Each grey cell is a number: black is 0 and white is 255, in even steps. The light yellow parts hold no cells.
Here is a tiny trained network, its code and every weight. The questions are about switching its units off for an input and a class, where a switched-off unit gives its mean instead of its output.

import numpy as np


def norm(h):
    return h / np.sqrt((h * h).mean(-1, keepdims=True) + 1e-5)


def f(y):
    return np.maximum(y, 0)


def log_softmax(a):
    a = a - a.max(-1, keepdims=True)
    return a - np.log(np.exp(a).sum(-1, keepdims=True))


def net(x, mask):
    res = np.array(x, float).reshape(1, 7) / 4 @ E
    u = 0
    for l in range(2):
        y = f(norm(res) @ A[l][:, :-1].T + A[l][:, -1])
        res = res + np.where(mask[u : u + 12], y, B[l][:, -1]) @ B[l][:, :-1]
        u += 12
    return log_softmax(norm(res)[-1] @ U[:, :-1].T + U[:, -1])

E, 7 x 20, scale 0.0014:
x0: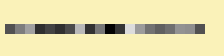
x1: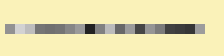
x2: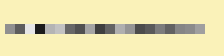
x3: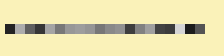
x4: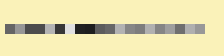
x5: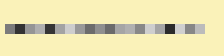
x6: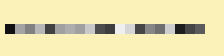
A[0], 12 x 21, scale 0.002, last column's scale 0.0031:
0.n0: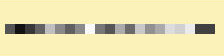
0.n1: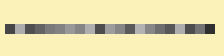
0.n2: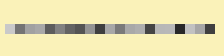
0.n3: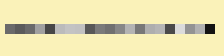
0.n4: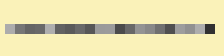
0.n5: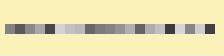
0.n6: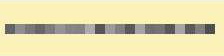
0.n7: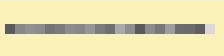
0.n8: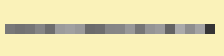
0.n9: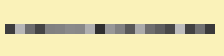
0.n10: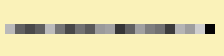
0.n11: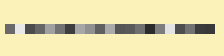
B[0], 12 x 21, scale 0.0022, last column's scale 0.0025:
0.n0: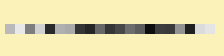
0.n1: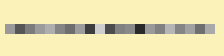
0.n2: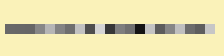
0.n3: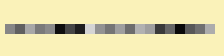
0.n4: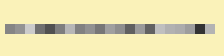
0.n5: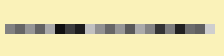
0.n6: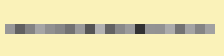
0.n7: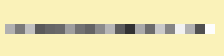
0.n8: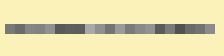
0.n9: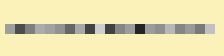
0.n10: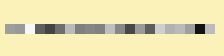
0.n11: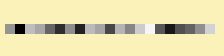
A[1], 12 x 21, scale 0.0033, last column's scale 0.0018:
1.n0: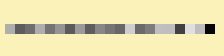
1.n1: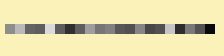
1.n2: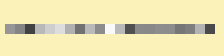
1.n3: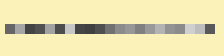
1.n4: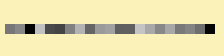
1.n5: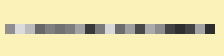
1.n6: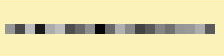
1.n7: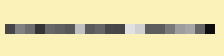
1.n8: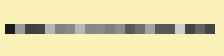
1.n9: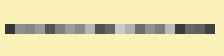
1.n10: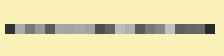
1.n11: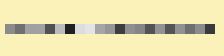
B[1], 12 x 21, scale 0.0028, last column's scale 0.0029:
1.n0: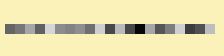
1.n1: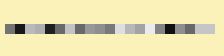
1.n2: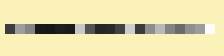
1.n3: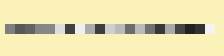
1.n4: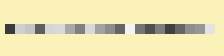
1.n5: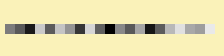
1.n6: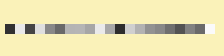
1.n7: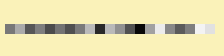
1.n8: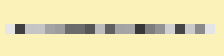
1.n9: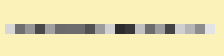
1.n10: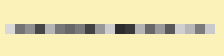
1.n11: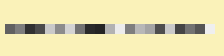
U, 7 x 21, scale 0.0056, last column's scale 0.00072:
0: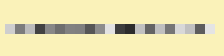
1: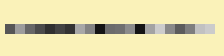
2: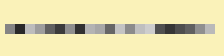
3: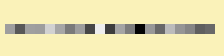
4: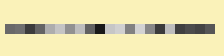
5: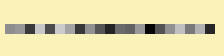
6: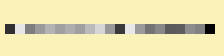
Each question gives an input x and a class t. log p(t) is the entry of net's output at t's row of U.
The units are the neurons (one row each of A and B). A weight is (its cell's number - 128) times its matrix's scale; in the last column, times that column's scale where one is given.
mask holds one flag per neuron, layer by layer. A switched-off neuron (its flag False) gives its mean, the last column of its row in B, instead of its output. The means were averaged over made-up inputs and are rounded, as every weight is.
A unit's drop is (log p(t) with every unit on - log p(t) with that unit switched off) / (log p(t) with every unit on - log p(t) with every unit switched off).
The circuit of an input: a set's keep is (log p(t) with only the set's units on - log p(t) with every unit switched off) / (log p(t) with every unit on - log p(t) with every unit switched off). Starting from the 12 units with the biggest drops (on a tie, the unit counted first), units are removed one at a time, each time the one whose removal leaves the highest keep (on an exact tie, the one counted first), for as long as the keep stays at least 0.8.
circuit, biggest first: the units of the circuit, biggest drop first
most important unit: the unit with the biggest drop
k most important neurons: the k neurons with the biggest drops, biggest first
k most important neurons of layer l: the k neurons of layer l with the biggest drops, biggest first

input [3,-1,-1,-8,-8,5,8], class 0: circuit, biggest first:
[1.n9 1.n10]
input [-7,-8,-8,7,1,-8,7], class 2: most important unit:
0.n11
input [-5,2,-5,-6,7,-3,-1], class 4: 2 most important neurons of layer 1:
[1.n3 1.n8]
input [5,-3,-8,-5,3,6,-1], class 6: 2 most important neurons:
[1.n4 0.n11]
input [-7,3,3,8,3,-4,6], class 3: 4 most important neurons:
[1.n8 0.n9 0.n1 1.n7]
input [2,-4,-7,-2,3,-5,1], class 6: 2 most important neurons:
[1.n4 0.n5]
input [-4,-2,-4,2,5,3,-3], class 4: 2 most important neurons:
[1.n3 1.n7]
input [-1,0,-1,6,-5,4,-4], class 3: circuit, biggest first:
[1.n8 0.n7]
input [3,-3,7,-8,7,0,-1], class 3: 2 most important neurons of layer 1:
[1.n0 1.n11]
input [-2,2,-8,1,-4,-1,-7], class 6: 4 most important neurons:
[1.n4 0.n7 1.n9 1.n10]
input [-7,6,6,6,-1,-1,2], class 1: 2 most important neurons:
[1.n2 0.n0]
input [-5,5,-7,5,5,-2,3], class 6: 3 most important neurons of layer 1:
[1.n4 1.n11 1.n7]
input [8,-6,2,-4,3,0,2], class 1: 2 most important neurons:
[1.n7 1.n5]
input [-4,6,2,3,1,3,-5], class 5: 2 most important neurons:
[1.n5 0.n7]
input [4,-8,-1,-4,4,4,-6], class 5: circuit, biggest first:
[0.n0]
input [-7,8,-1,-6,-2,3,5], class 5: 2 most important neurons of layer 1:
[1.n5 1.n7]
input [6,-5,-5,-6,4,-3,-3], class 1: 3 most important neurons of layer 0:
[0.n9 0.n1 0.n6]
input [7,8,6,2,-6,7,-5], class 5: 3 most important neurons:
[1.n5 1.n2 0.n11]
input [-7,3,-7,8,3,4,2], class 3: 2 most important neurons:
[1.n8 0.n1]
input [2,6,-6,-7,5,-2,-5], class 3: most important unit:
1.n0
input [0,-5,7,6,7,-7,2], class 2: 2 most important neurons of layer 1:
[1.n1 1.n11]
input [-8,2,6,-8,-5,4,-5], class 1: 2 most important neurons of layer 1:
[1.n2 1.n8]
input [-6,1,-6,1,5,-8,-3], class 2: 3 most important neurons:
[1.n1 0.n11 1.n7]
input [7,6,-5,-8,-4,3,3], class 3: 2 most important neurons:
[1.n0 1.n2]
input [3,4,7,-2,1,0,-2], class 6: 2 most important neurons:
[1.n6 0.n0]
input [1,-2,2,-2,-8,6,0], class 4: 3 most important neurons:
[1.n11 0.n11 1.n1]
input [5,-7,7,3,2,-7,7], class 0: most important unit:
1.n9
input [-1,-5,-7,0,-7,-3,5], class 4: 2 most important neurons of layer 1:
[1.n11 1.n6]
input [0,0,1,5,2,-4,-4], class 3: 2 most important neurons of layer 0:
[0.n9 0.n7]
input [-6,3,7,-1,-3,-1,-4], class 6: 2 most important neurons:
[1.n6 1.n7]
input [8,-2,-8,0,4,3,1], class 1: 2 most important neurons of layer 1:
[1.n7 1.n6]
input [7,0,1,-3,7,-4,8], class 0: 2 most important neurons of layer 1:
[1.n9 1.n10]
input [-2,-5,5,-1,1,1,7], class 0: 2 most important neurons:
[1.n10 1.n9]
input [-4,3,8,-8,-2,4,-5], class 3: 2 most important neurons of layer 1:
[1.n0 1.n4]
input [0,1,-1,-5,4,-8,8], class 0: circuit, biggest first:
[1.n9]
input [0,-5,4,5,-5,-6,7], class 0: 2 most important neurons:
[1.n9 1.n10]
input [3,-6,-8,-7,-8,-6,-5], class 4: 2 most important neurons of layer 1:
[1.n11 1.n6]
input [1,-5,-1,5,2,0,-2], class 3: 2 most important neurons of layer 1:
[1.n5 1.n8]
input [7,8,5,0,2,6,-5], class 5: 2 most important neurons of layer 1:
[1.n5 1.n2]
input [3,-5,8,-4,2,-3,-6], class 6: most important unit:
1.n6
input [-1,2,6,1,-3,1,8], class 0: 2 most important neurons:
[1.n10 1.n9]
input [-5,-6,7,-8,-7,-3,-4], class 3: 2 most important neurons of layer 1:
[1.n0 1.n3]
